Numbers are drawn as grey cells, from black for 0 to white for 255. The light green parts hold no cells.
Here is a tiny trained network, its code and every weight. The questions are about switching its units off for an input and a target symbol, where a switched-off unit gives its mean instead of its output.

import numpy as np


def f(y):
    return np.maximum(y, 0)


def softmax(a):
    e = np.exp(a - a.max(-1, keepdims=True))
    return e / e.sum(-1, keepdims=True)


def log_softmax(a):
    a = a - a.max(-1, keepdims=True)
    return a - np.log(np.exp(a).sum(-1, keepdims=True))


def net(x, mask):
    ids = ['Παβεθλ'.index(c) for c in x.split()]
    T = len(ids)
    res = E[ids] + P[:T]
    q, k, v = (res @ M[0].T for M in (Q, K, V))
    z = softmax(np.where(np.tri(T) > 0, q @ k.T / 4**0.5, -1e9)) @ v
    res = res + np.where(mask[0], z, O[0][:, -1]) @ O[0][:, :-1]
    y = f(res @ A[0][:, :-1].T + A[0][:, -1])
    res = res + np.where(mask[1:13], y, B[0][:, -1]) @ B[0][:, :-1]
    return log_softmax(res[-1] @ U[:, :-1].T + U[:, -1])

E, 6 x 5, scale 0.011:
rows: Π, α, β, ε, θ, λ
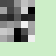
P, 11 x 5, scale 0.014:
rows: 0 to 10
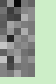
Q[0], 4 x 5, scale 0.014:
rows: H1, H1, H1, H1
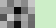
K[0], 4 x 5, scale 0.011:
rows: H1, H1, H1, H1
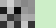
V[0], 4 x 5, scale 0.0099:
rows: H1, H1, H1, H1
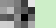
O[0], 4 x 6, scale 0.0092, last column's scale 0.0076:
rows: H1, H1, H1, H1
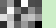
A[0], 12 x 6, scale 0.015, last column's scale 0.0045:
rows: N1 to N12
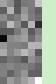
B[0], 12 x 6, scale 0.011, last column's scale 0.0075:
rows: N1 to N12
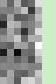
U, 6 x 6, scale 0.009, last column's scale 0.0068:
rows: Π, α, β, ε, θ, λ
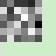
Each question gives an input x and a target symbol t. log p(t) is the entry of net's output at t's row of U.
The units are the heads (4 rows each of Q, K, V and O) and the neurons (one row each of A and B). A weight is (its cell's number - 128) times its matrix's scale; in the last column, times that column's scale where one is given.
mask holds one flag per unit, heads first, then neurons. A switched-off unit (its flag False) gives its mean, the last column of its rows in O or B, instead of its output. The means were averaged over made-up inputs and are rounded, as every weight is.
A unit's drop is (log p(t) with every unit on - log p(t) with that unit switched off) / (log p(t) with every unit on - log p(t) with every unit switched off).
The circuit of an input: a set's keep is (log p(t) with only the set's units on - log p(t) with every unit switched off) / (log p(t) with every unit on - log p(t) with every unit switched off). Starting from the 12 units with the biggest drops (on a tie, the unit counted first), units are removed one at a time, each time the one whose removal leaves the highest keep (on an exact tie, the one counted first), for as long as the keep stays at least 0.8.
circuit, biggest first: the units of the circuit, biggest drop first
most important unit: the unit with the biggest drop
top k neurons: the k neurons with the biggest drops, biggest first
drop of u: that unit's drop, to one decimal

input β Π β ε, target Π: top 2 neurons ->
(N8; N3)
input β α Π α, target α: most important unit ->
H1
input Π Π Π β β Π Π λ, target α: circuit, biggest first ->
(N8; H1; N5)
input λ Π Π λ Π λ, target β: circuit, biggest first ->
(H1; N2; N12)
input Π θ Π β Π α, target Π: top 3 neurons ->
(N8; N3; N12)
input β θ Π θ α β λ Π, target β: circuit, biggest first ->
(H1; N5)
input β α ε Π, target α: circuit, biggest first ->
(H1; N8)
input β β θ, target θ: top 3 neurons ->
(N12; N1; N4)
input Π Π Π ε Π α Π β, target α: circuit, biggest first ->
(H1; N8)
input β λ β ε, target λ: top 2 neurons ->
(N8; N3)
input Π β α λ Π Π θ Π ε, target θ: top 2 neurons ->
(N6; N12)
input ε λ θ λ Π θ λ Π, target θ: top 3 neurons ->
(N6; N12; N8)
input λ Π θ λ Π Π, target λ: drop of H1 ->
0.8
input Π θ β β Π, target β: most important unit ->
N12
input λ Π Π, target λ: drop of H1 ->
0.7
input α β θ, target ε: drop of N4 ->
0.3
